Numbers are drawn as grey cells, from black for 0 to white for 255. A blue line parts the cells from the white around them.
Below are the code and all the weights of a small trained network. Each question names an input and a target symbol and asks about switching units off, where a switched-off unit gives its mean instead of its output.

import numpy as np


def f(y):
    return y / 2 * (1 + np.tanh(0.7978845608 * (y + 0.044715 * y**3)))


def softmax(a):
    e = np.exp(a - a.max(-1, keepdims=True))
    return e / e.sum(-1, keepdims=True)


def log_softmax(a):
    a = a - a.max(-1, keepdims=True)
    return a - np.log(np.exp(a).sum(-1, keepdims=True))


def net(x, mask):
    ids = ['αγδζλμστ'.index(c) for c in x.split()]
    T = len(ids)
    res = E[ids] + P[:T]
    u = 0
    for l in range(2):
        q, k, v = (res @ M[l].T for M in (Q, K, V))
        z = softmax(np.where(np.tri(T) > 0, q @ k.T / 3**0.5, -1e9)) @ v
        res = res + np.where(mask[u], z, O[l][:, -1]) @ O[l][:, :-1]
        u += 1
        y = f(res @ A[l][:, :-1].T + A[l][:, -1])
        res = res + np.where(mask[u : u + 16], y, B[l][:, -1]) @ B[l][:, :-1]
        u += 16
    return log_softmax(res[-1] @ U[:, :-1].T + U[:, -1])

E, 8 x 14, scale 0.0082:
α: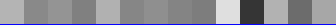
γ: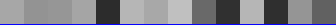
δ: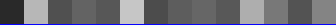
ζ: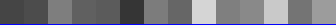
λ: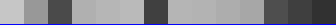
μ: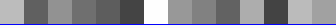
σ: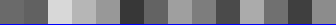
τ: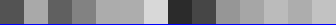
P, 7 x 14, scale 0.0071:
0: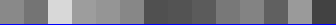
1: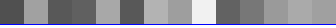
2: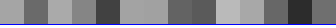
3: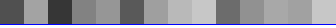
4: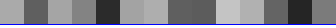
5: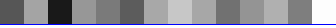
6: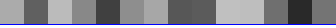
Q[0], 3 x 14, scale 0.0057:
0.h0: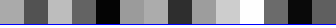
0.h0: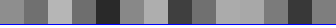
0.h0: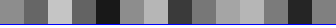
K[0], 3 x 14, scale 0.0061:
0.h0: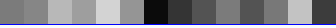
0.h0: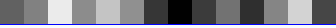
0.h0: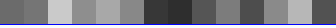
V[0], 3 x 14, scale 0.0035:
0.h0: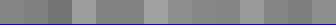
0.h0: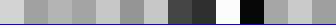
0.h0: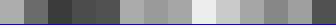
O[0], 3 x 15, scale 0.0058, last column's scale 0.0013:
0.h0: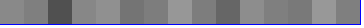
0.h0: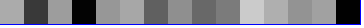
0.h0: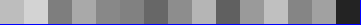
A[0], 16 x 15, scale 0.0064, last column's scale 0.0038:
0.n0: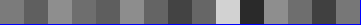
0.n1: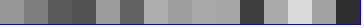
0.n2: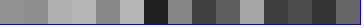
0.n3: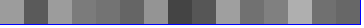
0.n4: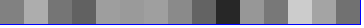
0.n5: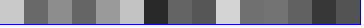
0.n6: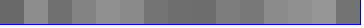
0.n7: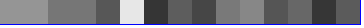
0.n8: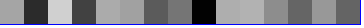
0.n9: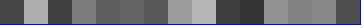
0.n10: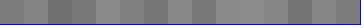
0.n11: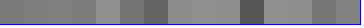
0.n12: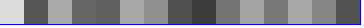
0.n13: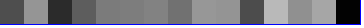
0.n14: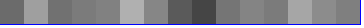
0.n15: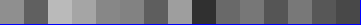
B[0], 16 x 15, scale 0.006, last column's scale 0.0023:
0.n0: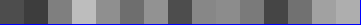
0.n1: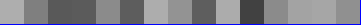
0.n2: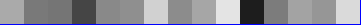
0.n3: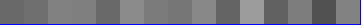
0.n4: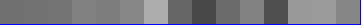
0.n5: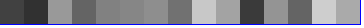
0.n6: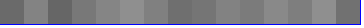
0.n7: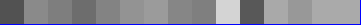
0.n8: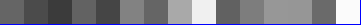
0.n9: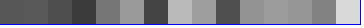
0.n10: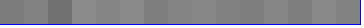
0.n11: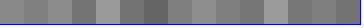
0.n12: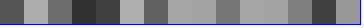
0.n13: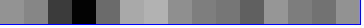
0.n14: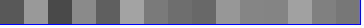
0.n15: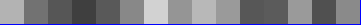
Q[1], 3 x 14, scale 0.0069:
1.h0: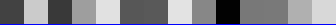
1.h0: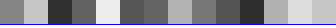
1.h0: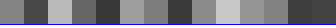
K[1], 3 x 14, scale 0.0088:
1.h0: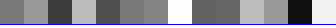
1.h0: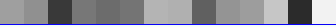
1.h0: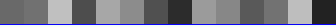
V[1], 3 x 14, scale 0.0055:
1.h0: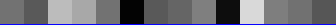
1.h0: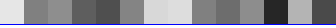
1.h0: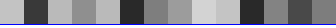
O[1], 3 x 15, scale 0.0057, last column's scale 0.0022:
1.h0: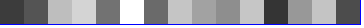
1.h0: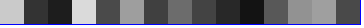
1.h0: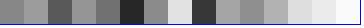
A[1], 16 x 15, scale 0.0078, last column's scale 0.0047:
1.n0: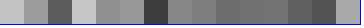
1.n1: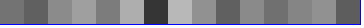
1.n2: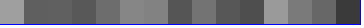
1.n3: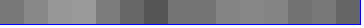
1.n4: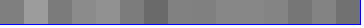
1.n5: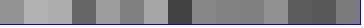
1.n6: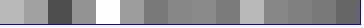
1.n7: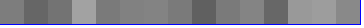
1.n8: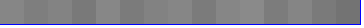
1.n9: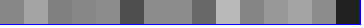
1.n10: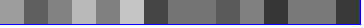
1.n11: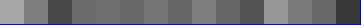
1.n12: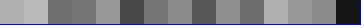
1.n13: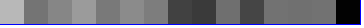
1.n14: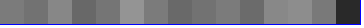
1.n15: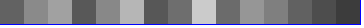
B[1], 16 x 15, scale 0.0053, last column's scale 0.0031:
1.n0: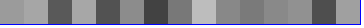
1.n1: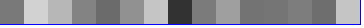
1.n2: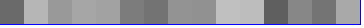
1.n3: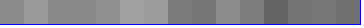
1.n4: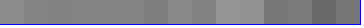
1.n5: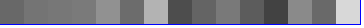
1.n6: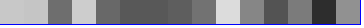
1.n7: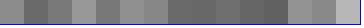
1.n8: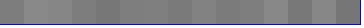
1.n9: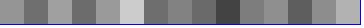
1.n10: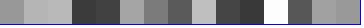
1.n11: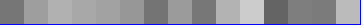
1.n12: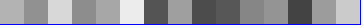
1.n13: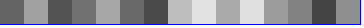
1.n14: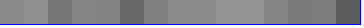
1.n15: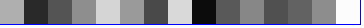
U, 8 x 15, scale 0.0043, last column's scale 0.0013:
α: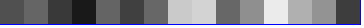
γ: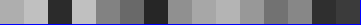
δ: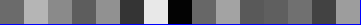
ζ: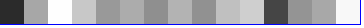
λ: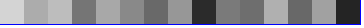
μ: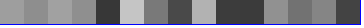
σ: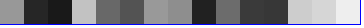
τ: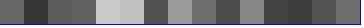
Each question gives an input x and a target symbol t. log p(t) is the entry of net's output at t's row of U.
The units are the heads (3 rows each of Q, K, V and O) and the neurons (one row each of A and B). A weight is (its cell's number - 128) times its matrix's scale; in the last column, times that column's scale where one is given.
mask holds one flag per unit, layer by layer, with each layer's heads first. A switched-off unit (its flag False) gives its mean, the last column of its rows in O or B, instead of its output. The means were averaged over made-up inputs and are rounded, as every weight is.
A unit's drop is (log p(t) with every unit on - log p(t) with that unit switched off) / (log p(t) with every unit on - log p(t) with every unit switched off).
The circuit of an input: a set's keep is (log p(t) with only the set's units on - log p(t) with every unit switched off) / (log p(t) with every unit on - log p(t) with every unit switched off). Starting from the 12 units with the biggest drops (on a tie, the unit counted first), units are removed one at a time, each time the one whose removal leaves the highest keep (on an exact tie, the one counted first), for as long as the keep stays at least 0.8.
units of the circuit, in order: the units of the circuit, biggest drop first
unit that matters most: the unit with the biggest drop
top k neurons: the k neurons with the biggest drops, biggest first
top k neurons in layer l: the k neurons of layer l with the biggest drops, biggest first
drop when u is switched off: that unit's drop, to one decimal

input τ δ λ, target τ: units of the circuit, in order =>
1.h0; 1.n15; 0.h0; 0.n12
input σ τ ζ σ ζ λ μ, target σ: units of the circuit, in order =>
1.h0; 0.n2; 0.n15
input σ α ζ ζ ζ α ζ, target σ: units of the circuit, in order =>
1.h0; 0.n2; 0.n15; 0.h0
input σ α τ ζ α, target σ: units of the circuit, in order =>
1.h0; 0.n2; 0.n15; 0.h0
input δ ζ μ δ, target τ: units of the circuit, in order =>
1.h0; 1.n15; 0.n9; 0.n2
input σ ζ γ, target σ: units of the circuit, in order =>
1.h0; 0.n2; 0.n15
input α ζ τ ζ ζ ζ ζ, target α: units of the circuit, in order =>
0.h0; 1.h0; 0.n8
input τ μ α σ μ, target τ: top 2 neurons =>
1.n15; 0.n12
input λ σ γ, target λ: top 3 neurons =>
0.n2; 1.n12; 0.n5
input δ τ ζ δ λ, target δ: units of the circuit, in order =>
1.h0; 0.n2; 0.n7; 1.n5
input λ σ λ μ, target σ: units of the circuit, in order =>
1.h0; 0.n1
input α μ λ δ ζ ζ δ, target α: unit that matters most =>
0.h0
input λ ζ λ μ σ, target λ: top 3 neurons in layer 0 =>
0.n2; 0.n5; 0.n7
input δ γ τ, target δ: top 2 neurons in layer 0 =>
0.n7; 0.n2
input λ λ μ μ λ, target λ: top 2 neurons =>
0.n2; 1.n12
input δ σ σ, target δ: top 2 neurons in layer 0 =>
0.n2; 0.n7
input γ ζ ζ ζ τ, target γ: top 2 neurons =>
0.n2; 1.n13
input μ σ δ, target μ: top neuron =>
1.n10
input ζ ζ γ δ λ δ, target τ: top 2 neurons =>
1.n15; 0.n9
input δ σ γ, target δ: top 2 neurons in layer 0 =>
0.n2; 0.n7
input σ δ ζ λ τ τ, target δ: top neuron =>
1.n5
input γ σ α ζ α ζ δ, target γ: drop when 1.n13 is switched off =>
0.3
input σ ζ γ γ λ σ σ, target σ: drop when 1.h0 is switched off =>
0.7
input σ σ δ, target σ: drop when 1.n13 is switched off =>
0.0
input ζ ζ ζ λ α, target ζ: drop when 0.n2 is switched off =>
0.1
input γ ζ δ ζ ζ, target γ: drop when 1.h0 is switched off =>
1.0
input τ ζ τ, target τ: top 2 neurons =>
1.n15; 0.n12
